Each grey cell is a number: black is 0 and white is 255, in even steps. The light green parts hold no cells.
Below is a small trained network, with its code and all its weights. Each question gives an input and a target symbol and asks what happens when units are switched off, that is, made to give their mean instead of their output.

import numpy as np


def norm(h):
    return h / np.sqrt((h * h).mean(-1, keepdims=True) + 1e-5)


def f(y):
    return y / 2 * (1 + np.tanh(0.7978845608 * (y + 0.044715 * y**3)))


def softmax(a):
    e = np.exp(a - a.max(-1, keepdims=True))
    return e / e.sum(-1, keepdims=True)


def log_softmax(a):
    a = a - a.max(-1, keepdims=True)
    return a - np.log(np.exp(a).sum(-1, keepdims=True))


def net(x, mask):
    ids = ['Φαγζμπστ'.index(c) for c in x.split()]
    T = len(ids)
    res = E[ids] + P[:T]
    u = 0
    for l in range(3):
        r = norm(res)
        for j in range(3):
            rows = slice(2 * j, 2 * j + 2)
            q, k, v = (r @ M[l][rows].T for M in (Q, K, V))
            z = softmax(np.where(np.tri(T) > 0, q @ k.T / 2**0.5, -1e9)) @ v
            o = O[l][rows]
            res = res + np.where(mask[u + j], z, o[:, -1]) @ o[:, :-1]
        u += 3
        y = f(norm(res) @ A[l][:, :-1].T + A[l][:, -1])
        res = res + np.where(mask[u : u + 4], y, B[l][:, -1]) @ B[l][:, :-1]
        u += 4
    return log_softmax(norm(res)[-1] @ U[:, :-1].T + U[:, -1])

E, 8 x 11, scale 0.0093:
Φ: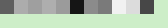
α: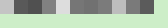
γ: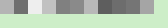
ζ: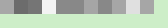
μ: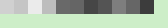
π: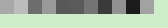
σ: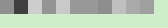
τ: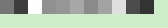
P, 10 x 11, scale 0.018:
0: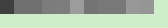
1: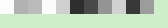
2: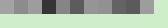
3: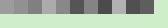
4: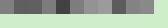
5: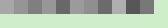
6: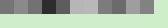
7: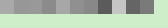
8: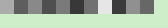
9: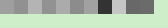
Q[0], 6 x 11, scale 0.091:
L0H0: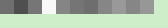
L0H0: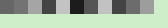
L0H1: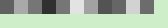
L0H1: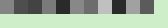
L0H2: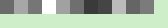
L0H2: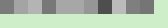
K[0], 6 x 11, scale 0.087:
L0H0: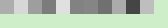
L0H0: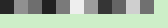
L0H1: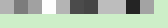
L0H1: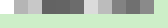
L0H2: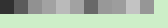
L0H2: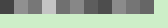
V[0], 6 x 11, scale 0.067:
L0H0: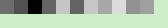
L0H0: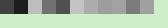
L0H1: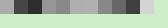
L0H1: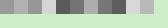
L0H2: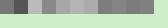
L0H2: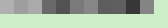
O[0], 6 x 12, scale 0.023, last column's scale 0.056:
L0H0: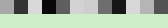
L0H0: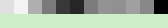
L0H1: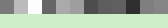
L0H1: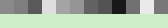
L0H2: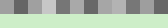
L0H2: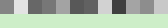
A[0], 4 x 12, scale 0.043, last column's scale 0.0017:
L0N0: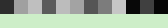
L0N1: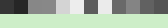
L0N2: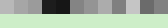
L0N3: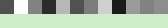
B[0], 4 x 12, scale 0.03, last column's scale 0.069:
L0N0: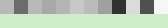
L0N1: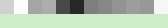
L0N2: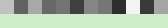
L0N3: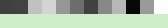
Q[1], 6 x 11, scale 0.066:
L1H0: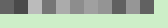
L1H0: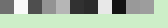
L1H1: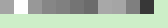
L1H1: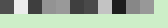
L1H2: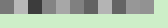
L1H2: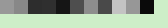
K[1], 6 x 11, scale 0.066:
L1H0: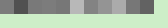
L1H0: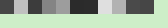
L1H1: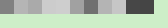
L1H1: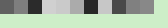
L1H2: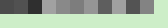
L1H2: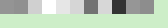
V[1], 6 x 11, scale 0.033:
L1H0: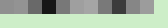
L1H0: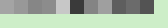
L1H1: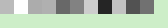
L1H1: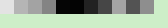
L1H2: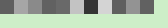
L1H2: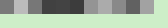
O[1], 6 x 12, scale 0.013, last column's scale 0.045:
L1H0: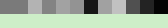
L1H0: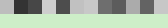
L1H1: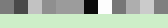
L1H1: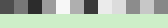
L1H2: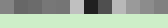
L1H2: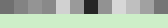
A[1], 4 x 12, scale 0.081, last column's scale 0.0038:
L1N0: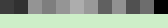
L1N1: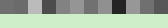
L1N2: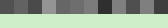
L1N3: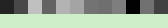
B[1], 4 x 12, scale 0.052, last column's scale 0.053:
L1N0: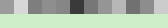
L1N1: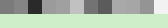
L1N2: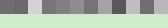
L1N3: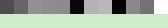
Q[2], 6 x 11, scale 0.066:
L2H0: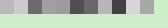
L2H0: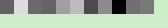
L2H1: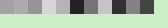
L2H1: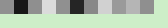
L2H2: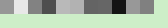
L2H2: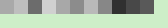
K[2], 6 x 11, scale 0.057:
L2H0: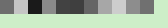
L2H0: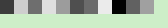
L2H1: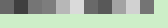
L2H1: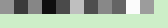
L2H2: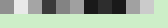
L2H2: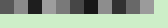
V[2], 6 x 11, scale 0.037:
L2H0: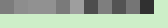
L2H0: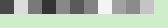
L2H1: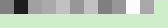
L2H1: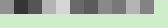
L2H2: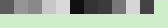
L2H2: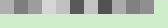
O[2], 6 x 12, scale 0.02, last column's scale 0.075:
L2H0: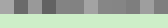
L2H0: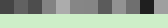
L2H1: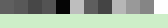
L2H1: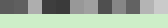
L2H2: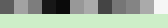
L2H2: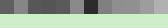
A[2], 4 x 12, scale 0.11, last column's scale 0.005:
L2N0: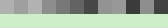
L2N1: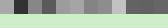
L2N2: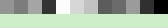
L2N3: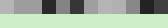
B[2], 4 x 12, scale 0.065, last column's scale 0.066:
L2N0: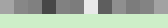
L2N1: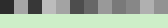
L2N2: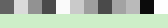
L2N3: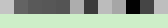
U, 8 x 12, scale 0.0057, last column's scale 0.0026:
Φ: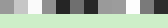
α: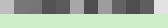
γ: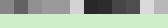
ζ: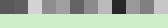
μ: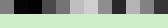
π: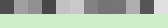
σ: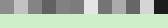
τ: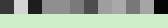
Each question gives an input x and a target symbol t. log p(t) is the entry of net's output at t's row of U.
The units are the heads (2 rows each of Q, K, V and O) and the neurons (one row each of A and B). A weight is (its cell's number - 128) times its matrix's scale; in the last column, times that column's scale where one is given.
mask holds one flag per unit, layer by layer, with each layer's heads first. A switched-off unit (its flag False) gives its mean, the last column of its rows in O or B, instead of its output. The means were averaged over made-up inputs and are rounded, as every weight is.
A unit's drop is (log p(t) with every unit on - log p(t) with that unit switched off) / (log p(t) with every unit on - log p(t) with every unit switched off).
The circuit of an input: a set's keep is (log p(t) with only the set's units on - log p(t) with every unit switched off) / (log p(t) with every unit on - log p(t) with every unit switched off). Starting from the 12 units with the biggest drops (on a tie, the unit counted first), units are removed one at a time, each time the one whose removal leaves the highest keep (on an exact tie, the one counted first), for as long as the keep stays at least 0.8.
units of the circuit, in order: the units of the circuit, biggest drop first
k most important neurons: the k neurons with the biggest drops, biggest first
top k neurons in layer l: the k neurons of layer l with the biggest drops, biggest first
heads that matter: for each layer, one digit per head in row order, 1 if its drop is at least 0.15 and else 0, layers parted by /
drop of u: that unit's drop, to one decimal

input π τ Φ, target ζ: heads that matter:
100 / 000 / 000
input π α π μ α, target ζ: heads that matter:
001 / 000 / 000
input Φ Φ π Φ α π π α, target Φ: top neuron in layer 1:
L1N2
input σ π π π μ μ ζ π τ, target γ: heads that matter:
110 / 000 / 000
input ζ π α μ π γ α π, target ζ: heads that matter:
011 / 000 / 000
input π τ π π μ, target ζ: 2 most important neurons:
L0N3, L1N3
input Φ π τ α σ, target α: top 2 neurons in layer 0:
L0N1, L0N3
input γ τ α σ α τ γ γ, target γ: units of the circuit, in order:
L0H1, L2N2
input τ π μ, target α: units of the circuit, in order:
L2N3, L0H0
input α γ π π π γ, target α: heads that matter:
001 / 000 / 000
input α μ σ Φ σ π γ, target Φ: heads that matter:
100 / 000 / 000
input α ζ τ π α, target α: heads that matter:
011 / 000 / 000
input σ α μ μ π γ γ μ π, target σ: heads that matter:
110 / 000 / 000
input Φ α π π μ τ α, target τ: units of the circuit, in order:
L0H0
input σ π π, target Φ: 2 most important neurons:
L0N2, L1N1
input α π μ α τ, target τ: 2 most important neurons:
L0N1, L0N0
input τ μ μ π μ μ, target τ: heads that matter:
001 / 000 / 000
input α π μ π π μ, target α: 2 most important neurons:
L2N3, L1N0
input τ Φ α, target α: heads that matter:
000 / 000 / 000
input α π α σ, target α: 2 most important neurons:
L2N3, L1N0
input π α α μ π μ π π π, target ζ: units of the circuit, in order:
L0N3, L1N3, L0H0, L0N1
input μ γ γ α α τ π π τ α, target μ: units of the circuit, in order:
L0H1
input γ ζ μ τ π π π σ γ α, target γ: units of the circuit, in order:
L0H1, L2N2
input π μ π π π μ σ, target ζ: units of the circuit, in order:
L0H2, L0N3, L1N3
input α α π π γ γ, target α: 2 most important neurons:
L1N0, L2N3
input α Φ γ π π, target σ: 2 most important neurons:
L0N1, L2N0
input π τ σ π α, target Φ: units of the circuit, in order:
L0N1, L2N2
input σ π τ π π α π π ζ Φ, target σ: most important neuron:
L1N0
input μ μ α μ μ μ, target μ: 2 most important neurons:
L2N2, L0N3
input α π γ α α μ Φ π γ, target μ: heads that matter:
110 / 000 / 000
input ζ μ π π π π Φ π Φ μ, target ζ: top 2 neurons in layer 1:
L1N3, L1N2
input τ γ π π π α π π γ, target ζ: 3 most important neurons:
L0N3, L1N3, L0N1
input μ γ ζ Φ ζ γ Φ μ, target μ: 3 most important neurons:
L2N2, L0N3, L1N0
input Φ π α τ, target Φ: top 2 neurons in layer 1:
L1N2, L1N0
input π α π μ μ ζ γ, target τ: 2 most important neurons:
L2N2, L0N1
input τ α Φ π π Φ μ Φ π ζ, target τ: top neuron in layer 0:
L0N3
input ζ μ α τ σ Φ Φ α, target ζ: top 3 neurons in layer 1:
L1N3, L1N2, L1N1
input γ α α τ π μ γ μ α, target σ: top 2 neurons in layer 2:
L2N0, L2N2
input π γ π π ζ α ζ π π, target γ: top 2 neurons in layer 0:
L0N1, L0N3
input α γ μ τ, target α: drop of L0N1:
0.0
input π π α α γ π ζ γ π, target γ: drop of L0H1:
0.4
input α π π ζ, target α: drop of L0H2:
1.0
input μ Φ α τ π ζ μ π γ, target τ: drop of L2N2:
0.2
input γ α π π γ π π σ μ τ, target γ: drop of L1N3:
0.1
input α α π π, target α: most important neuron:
L1N0
